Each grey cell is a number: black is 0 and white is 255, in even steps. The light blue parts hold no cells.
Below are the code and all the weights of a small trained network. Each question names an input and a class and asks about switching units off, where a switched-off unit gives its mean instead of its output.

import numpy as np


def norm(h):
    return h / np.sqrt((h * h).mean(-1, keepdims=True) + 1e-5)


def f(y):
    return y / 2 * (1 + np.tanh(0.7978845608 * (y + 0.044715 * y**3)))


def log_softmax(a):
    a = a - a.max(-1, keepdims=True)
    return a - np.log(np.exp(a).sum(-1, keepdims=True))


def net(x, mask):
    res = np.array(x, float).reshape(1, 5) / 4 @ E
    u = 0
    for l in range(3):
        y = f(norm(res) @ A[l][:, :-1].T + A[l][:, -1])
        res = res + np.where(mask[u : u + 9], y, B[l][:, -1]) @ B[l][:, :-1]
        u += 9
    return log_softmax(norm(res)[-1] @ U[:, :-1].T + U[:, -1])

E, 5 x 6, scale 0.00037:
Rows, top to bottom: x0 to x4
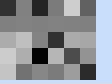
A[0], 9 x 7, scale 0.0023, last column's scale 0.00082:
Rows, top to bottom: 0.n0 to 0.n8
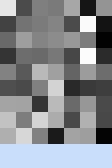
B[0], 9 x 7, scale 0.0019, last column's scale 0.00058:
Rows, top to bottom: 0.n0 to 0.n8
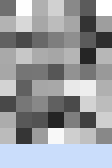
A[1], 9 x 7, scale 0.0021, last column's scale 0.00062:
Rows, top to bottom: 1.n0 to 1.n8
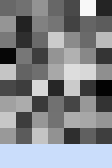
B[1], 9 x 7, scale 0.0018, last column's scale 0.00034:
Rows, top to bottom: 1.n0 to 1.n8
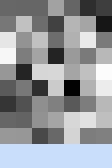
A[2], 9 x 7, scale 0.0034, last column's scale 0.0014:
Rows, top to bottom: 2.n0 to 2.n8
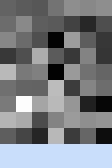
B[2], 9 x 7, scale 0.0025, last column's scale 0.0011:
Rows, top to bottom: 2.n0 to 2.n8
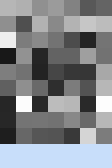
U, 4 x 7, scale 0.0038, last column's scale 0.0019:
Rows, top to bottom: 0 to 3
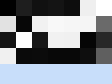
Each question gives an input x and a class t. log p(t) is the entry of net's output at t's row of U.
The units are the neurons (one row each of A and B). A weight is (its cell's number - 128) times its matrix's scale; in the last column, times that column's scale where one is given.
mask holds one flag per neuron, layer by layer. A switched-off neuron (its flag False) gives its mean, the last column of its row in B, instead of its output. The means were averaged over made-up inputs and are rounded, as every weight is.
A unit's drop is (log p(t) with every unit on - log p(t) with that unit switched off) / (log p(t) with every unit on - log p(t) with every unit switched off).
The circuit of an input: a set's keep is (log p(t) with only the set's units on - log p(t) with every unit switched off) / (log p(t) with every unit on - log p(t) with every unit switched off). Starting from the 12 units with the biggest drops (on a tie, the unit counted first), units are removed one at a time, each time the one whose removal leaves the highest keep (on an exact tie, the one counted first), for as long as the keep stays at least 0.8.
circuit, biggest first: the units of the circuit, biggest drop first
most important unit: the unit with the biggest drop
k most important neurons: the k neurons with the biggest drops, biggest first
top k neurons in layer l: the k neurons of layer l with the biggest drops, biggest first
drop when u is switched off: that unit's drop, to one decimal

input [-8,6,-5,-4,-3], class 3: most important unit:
0.n7
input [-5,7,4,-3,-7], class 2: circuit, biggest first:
0.n1, 2.n6
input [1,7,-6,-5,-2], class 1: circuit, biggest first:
0.n5, 2.n6
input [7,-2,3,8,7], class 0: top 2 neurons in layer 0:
0.n3, 0.n1
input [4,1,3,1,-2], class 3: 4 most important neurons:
1.n3, 0.n5, 0.n0, 2.n4
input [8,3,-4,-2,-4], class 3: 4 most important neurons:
1.n3, 0.n0, 0.n8, 2.n4
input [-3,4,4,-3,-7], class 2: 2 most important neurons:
0.n1, 0.n3
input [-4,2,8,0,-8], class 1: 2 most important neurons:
0.n8, 0.n0
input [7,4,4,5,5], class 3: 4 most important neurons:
0.n5, 0.n1, 1.n3, 0.n3
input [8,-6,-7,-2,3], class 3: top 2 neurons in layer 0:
0.n8, 0.n1
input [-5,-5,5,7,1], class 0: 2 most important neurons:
0.n5, 1.n3
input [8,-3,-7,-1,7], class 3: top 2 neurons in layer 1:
1.n3, 1.n7
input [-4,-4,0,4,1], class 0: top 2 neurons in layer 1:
1.n3, 1.n6
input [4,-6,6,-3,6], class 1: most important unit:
0.n8
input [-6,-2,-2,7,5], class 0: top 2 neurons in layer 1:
1.n3, 1.n6
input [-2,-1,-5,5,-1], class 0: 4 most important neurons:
0.n6, 0.n8, 1.n0, 1.n6
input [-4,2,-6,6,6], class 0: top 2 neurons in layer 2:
2.n6, 2.n5
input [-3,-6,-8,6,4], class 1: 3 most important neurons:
0.n5, 1.n5, 2.n6
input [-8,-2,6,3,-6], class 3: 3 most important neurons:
0.n7, 0.n0, 0.n5
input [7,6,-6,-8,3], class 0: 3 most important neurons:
0.n8, 1.n5, 2.n3
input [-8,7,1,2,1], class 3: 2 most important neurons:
0.n7, 2.n4
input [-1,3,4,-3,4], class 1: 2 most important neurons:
0.n8, 0.n3
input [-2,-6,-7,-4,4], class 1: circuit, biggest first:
0.n5
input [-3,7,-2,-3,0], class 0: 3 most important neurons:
0.n8, 1.n5, 1.n3
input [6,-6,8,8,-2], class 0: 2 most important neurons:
0.n5, 0.n6
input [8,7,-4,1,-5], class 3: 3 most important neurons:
1.n3, 0.n0, 0.n8
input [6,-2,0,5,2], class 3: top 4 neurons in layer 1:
1.n3, 1.n5, 1.n4, 1.n2
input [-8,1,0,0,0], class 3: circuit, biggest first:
0.n7
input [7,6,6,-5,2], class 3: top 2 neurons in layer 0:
0.n5, 0.n1
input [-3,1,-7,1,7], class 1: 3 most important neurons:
0.n5, 0.n3, 0.n1
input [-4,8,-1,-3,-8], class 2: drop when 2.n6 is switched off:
0.3
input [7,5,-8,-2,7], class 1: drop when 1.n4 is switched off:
0.0
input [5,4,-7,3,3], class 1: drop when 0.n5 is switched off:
1.1
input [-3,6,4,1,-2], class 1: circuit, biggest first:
0.n8
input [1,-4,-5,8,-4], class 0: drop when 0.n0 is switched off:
0.1
